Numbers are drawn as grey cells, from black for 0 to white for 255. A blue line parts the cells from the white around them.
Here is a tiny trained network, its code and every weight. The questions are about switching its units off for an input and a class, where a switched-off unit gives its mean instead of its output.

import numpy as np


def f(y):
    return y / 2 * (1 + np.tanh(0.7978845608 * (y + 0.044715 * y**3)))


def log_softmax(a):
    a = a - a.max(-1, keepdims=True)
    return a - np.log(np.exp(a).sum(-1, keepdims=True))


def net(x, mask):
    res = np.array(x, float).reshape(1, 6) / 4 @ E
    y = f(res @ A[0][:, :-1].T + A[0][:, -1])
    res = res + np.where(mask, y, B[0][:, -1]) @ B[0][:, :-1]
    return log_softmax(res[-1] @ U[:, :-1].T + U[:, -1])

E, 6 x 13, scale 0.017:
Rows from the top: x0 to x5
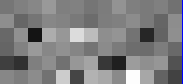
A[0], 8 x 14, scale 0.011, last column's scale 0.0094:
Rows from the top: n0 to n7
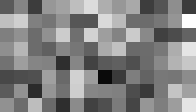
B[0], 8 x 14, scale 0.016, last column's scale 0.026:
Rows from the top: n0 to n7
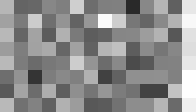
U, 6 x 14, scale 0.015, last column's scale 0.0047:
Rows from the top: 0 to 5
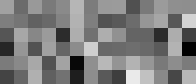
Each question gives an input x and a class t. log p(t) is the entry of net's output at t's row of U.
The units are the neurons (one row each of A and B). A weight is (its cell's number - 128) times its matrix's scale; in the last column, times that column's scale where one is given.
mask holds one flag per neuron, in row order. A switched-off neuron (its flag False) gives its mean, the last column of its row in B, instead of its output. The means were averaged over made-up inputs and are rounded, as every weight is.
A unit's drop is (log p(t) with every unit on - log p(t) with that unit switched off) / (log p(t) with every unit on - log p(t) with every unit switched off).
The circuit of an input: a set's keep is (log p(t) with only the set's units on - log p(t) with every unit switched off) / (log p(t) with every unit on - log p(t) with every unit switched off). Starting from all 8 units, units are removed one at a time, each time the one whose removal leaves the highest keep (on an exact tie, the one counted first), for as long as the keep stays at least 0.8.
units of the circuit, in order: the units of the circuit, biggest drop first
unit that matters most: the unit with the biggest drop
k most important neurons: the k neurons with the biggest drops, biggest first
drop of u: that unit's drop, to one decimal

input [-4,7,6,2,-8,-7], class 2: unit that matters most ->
n6
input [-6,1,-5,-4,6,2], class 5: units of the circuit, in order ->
n0; n4
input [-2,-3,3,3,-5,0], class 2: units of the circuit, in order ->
n7; n2
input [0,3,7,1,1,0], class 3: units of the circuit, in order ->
n6; n5
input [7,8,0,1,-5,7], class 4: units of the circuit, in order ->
n4; n1
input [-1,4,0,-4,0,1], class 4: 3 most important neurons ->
n0; n4; n6
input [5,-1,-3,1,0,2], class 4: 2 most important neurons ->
n0; n4
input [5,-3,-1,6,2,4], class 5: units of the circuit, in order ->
n1; n0; n4
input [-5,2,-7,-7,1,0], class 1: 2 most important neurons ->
n1; n3
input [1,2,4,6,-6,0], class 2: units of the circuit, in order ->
n6; n7
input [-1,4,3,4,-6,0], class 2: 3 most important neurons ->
n7; n2; n6
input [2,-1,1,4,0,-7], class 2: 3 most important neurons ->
n6; n2; n0
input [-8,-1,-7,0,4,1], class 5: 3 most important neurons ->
n0; n4; n1
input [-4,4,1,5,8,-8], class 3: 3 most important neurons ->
n6; n2; n0
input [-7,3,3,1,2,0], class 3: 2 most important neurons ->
n7; n2
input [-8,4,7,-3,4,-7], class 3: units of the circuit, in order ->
n5
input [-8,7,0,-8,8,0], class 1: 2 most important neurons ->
n6; n1
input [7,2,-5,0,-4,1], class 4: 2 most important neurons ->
n0; n4
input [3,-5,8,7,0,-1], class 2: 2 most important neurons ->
n6; n0
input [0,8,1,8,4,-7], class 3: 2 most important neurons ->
n6; n2
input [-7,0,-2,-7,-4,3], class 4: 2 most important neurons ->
n0; n4
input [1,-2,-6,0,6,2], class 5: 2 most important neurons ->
n0; n4
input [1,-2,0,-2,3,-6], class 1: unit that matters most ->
n7
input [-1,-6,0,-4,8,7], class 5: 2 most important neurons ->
n4; n0
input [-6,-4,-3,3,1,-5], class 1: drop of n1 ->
0.6
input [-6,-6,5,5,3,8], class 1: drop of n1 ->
0.1
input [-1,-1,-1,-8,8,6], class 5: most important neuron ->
n0
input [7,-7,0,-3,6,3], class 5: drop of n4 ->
0.2
